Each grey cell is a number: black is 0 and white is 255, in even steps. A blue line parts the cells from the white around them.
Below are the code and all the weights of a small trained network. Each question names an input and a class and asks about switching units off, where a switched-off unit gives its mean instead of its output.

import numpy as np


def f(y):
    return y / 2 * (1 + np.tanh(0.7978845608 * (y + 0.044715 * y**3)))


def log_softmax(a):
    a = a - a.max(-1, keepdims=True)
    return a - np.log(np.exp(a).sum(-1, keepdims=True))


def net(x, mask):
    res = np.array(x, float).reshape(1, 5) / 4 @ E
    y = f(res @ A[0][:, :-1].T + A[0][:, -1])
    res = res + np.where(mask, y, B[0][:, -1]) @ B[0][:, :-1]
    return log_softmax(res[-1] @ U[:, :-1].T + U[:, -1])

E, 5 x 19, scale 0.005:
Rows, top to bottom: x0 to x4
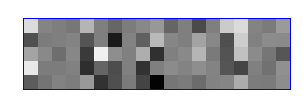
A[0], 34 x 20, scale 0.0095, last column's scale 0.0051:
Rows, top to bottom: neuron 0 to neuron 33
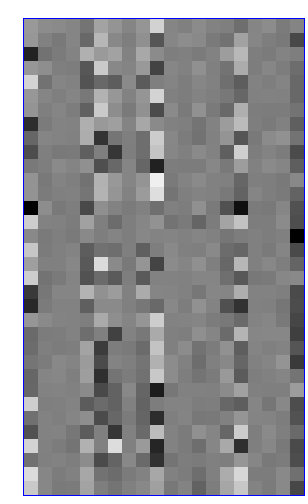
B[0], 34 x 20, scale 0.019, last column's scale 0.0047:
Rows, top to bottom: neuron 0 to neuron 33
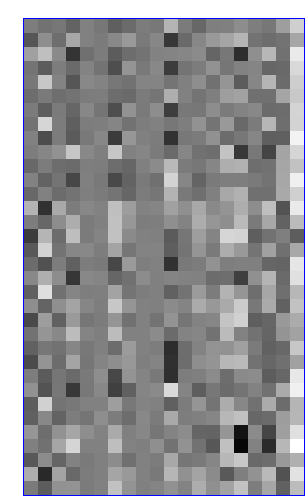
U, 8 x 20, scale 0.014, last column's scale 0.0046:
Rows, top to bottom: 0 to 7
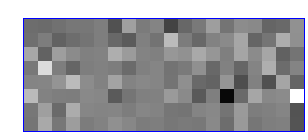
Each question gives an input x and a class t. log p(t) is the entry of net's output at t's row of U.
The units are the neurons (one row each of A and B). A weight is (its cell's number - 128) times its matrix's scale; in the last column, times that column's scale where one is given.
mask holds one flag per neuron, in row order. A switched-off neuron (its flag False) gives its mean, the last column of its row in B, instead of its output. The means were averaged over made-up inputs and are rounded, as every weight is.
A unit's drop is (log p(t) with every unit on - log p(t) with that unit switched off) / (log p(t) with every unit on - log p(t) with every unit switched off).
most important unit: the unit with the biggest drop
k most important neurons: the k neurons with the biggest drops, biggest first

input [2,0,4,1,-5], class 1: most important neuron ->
[neuron 8]
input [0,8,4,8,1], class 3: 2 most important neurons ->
[neuron 18; neuron 4]
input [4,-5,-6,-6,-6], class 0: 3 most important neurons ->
[neuron 8; neuron 25; neuron 23]
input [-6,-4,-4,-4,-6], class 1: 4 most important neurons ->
[neuron 11; neuron 12; neuron 32; neuron 5]
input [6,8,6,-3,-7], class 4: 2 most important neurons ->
[neuron 9; neuron 29]
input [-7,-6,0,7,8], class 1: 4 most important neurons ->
[neuron 26; neuron 10; neuron 28; neuron 31]
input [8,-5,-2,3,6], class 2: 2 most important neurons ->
[neuron 32; neuron 14]
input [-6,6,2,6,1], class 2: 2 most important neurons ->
[neuron 13; neuron 20]
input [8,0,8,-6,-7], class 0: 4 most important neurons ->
[neuron 17; neuron 3; neuron 6; neuron 13]
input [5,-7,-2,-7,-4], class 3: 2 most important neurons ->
[neuron 2; neuron 7]
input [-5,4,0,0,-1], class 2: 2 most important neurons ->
[neuron 13; neuron 30]
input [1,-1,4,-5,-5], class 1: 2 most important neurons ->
[neuron 11; neuron 18]
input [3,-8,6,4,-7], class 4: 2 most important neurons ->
[neuron 30; neuron 26]
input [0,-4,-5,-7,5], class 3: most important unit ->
neuron 2
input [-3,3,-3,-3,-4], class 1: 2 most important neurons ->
[neuron 30; neuron 17]
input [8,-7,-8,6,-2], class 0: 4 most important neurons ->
[neuron 8; neuron 25; neuron 23; neuron 13]
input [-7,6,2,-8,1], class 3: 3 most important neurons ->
[neuron 2; neuron 7; neuron 19]
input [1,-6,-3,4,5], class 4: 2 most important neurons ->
[neuron 30; neuron 11]
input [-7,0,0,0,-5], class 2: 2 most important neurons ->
[neuron 13; neuron 20]
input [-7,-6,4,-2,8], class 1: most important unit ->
neuron 26
